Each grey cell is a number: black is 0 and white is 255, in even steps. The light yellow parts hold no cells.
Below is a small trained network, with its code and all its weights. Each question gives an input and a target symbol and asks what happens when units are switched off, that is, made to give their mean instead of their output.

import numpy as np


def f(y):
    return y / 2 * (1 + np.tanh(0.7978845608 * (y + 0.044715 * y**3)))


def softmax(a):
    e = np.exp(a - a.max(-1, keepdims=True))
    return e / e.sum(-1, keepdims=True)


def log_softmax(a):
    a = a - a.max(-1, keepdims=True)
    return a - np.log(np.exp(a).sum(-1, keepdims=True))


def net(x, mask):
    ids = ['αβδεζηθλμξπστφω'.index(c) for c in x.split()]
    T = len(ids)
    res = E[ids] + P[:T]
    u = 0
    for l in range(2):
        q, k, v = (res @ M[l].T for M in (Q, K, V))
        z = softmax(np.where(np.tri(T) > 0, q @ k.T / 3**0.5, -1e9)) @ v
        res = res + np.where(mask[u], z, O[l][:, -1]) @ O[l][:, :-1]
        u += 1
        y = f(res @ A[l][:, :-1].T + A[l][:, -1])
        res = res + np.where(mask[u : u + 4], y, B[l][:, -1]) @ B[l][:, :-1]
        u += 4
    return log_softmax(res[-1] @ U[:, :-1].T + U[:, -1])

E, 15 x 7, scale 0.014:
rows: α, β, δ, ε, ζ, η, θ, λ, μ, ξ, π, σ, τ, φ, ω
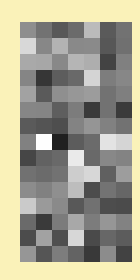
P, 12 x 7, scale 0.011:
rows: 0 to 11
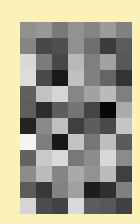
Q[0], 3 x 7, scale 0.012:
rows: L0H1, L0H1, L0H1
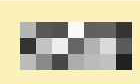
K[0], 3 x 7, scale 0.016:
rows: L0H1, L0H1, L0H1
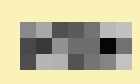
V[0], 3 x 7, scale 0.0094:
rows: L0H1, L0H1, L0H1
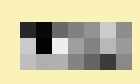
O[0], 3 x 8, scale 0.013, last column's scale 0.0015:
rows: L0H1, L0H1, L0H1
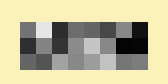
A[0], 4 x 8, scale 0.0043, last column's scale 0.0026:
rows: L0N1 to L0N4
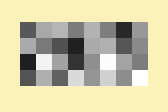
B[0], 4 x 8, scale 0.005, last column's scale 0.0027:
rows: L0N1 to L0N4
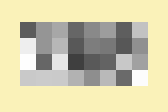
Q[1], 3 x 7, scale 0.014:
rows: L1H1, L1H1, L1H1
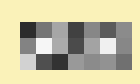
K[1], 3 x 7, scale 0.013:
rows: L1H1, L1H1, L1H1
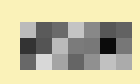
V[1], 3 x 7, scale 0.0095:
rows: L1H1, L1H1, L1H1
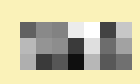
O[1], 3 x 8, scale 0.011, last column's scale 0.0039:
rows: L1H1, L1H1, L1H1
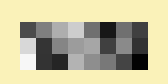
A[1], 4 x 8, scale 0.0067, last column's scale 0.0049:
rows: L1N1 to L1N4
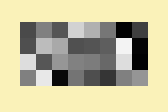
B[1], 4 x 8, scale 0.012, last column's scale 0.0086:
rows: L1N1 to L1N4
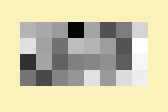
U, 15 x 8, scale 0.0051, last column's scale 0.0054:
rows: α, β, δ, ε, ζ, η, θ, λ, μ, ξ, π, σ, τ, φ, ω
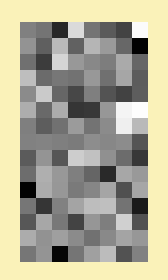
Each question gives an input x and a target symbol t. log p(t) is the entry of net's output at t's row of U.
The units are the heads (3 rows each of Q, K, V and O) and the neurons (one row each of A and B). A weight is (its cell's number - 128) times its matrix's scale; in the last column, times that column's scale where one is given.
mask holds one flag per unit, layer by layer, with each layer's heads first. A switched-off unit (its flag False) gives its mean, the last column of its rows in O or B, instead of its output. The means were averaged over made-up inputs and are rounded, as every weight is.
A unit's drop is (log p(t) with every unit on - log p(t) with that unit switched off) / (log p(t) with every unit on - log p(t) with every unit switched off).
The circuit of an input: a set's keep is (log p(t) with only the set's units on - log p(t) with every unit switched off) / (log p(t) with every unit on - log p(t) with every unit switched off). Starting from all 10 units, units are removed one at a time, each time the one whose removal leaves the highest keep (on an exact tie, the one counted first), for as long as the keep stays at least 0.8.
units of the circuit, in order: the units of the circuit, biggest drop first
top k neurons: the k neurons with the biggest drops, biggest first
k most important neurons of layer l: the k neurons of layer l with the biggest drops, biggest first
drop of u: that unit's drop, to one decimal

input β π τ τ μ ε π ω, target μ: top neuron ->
(L1N2)
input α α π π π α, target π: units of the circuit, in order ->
(L0H1; L1H1)
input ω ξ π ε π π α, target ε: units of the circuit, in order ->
(L1H1; L0H1; L1N4; L1N1)
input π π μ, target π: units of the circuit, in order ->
(L1H1; L0H1)
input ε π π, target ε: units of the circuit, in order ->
(L0H1; L1H1; L1N1; L1N4)
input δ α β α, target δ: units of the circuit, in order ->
(L0H1; L1H1)
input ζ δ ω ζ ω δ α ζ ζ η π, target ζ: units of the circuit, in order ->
(L0H1; L1N1; L1H1)
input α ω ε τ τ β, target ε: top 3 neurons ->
(L1N4; L1N1; L1N3)
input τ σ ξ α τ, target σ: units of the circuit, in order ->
(L1H1; L0H1)
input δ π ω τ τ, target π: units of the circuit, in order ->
(L1H1; L0H1)
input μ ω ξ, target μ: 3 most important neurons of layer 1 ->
(L1N2; L1N4; L1N1)
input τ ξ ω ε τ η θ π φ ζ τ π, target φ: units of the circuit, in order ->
(L1N2; L1H1; L0H1)
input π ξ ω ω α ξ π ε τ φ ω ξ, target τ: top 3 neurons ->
(L1N4; L1N1; L1N2)
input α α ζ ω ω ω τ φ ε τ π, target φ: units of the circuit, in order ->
(L1N2; L0H1; L1H1; L0N4)
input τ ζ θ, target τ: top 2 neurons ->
(L1N4; L1N1)
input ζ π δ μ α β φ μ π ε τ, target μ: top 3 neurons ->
(L1N2; L1N4; L0N4)
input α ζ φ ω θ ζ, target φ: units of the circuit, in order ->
(L1N2; L1H1; L0H1; L0N4)
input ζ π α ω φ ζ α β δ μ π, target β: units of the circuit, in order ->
(L0H1; L1N1)
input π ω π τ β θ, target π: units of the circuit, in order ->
(L0H1; L1H1)
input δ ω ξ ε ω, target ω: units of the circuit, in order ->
(L1H1)
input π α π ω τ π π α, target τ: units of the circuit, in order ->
(L0H1; L1N4; L1N1; L1H1)
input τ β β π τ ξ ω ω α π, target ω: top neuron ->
(L0N4)
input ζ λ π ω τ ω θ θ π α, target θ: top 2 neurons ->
(L1N4; L1N1)
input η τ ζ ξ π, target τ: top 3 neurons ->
(L1N4; L1N1; L1N2)
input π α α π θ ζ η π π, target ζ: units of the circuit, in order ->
(L0H1; L1H1; L1N1)
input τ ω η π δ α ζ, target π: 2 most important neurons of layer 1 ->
(L1N4; L1N1)
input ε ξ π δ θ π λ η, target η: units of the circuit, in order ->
(L0H1)
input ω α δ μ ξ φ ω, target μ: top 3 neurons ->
(L1N2; L1N4; L1N1)
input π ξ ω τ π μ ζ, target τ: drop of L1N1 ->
0.4
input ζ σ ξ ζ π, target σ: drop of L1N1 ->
0.1
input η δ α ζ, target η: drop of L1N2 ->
0.3
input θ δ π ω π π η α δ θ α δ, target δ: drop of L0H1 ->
0.6
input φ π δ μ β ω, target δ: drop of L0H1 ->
0.6
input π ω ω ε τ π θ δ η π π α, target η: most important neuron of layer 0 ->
(L0N3)
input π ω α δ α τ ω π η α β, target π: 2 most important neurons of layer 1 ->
(L1N4; L1N1)
